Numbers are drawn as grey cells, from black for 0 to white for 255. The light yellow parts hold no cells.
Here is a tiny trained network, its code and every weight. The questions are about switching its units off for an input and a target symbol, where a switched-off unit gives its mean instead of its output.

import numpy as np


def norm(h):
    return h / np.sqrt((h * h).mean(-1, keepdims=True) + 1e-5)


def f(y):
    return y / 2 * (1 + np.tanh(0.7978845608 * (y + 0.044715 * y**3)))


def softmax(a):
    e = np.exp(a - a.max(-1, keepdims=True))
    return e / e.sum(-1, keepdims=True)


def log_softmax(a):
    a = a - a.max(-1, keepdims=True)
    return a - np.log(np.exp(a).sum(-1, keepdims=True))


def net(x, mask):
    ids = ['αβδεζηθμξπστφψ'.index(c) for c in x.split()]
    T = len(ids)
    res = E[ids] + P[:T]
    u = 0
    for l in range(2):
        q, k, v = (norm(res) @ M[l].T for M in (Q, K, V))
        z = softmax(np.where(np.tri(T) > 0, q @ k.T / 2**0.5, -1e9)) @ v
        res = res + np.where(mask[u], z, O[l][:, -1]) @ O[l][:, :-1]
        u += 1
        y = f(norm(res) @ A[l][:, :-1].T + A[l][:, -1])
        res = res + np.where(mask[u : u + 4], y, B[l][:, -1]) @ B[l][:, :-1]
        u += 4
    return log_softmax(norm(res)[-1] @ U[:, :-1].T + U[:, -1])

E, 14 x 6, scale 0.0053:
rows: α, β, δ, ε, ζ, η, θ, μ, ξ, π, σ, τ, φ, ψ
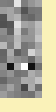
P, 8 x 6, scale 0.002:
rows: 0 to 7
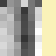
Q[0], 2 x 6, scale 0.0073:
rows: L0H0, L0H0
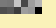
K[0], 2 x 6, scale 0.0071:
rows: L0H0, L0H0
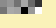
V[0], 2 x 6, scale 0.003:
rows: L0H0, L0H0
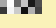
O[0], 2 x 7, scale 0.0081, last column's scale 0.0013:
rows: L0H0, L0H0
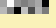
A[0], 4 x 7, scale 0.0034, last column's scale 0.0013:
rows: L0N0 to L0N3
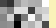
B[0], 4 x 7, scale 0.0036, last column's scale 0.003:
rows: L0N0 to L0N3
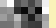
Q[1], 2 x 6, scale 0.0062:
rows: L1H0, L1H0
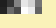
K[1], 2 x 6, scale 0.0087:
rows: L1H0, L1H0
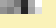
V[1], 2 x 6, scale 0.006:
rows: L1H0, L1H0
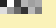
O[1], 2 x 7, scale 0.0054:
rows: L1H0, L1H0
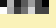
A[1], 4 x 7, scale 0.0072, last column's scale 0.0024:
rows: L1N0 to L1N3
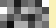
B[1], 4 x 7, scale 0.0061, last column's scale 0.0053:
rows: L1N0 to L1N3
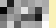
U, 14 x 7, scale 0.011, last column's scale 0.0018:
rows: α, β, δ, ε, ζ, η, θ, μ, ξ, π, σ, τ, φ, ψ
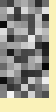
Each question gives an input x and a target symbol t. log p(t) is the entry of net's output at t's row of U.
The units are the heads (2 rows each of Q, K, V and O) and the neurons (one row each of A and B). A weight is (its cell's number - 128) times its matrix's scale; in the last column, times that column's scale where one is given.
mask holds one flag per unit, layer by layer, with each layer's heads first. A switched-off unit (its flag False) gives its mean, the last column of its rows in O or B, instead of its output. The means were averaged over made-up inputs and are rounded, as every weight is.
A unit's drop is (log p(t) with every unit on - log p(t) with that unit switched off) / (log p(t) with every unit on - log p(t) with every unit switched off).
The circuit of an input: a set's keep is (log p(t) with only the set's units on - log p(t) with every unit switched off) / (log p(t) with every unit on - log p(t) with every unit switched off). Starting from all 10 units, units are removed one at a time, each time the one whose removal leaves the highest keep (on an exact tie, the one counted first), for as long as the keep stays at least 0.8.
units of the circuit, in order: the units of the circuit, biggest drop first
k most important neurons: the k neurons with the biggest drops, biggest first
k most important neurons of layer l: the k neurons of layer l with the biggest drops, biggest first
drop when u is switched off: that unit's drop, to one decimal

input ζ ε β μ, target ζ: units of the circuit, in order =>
(L1H0)
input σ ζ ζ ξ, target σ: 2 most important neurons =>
(L0N3 L0N2)
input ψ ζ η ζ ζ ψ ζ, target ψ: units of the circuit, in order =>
(L0H0 L1H0)
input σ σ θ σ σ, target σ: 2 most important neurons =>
(L0N3 L0N2)
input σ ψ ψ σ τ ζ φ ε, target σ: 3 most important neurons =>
(L0N3 L0N1 L0N2)
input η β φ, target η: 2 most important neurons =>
(L1N0 L0N1)
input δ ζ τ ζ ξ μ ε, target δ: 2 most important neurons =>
(L1N0 L1N3)
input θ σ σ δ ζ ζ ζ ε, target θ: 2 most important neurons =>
(L1N1 L0N1)
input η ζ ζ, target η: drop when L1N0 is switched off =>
0.5
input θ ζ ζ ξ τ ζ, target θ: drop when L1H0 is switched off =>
1.1
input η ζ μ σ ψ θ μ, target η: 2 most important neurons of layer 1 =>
(L1N0 L1N3)
